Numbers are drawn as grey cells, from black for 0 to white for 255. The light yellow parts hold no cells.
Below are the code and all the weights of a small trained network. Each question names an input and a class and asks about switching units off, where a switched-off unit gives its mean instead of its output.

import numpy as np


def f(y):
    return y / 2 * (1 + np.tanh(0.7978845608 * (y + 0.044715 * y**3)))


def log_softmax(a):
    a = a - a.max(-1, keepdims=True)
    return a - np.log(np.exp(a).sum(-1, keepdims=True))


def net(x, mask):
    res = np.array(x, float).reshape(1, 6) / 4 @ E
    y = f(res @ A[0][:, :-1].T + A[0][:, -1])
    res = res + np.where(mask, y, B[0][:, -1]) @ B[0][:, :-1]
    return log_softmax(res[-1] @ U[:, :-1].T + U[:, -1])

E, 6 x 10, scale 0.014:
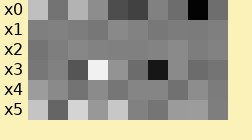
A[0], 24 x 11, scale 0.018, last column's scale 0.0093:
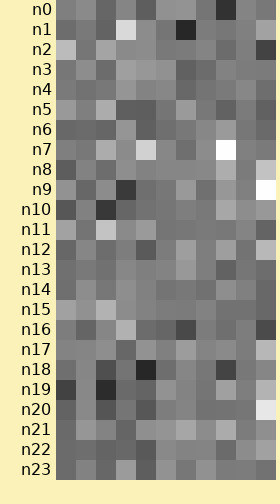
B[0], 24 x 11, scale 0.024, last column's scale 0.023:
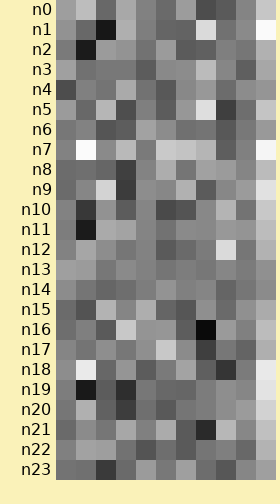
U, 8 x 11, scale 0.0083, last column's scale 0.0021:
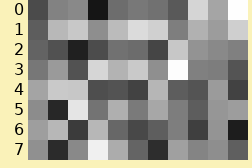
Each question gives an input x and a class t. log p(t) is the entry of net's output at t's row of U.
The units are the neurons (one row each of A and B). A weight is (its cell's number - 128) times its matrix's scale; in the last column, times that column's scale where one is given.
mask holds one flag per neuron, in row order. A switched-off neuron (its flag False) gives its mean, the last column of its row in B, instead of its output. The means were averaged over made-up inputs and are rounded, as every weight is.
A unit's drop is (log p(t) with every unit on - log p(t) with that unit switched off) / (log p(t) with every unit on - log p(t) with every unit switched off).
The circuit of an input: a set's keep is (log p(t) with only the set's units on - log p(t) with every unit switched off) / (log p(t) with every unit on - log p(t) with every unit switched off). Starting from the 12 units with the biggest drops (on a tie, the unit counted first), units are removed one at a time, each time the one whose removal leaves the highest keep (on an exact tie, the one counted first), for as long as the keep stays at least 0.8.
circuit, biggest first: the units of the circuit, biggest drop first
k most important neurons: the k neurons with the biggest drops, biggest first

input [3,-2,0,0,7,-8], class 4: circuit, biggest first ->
[n1]
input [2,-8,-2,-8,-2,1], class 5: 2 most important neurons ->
[n7, n18]
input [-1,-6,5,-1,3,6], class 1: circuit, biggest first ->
[n1, n7]
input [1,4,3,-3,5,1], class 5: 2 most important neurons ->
[n7, n18]
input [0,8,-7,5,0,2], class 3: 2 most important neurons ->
[n19, n10]
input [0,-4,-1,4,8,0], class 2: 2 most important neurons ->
[n7, n18]
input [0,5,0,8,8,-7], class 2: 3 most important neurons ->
[n19, n7, n10]
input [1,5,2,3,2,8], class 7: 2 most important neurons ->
[n11, n2]
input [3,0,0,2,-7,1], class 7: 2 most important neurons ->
[n7, n18]
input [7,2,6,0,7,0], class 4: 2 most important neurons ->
[n1, n18]
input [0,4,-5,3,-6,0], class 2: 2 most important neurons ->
[n7, n18]
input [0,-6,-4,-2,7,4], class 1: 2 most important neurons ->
[n19, n10]
